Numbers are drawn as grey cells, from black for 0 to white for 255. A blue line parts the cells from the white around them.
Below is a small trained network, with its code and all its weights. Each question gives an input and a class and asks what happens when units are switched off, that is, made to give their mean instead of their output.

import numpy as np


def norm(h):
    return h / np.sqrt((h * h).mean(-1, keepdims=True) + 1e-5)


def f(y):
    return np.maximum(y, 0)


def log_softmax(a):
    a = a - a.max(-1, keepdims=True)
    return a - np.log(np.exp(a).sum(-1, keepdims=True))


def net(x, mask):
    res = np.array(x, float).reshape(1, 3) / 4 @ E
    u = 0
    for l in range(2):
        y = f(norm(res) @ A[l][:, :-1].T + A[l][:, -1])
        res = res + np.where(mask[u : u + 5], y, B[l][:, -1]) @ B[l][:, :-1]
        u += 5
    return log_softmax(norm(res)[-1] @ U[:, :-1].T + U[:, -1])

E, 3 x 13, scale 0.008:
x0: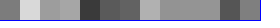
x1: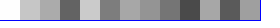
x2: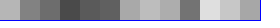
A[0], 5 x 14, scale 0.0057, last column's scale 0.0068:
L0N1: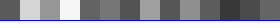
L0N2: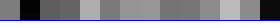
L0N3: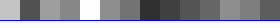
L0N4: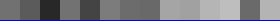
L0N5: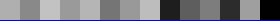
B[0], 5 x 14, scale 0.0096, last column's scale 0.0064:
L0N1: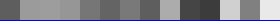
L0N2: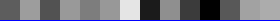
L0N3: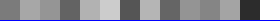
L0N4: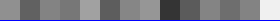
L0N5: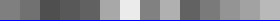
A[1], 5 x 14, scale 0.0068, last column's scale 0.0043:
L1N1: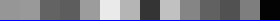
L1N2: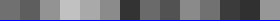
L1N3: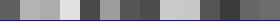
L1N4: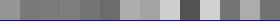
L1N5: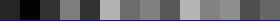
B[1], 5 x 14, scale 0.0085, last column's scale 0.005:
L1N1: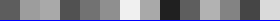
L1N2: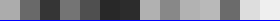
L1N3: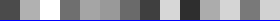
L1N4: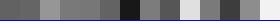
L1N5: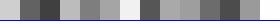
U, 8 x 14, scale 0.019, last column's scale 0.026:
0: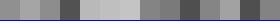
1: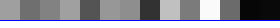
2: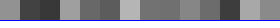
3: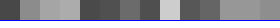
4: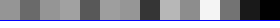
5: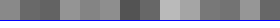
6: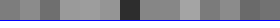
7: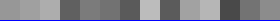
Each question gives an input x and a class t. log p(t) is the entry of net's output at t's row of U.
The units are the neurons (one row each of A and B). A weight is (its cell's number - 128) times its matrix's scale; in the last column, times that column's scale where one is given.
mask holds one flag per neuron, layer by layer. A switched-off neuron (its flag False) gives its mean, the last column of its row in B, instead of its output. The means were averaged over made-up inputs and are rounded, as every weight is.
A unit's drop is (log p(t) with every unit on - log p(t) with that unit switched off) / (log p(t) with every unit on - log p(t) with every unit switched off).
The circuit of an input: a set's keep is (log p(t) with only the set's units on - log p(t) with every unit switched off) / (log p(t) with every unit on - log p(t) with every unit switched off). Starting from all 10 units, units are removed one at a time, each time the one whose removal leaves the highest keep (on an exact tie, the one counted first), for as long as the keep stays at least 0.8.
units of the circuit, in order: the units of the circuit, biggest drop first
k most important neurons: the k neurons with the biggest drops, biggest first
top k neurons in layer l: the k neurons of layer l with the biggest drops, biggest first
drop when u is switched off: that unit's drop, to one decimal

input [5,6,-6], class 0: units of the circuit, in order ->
(L0N5)
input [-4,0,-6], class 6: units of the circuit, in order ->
(L1N2, L0N3)
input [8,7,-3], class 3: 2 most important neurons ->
(L0N1, L0N3)
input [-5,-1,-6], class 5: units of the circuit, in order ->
(L1N2, L0N3, L1N5, L0N4)
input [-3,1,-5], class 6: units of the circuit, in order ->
(L1N2, L0N3)
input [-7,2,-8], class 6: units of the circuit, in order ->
(L0N3, L1N2)
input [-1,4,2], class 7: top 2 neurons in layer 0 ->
(L0N1, L0N2)
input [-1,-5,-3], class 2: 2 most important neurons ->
(L1N5, L0N4)
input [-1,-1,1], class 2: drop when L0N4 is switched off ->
0.2
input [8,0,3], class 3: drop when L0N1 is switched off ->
0.2
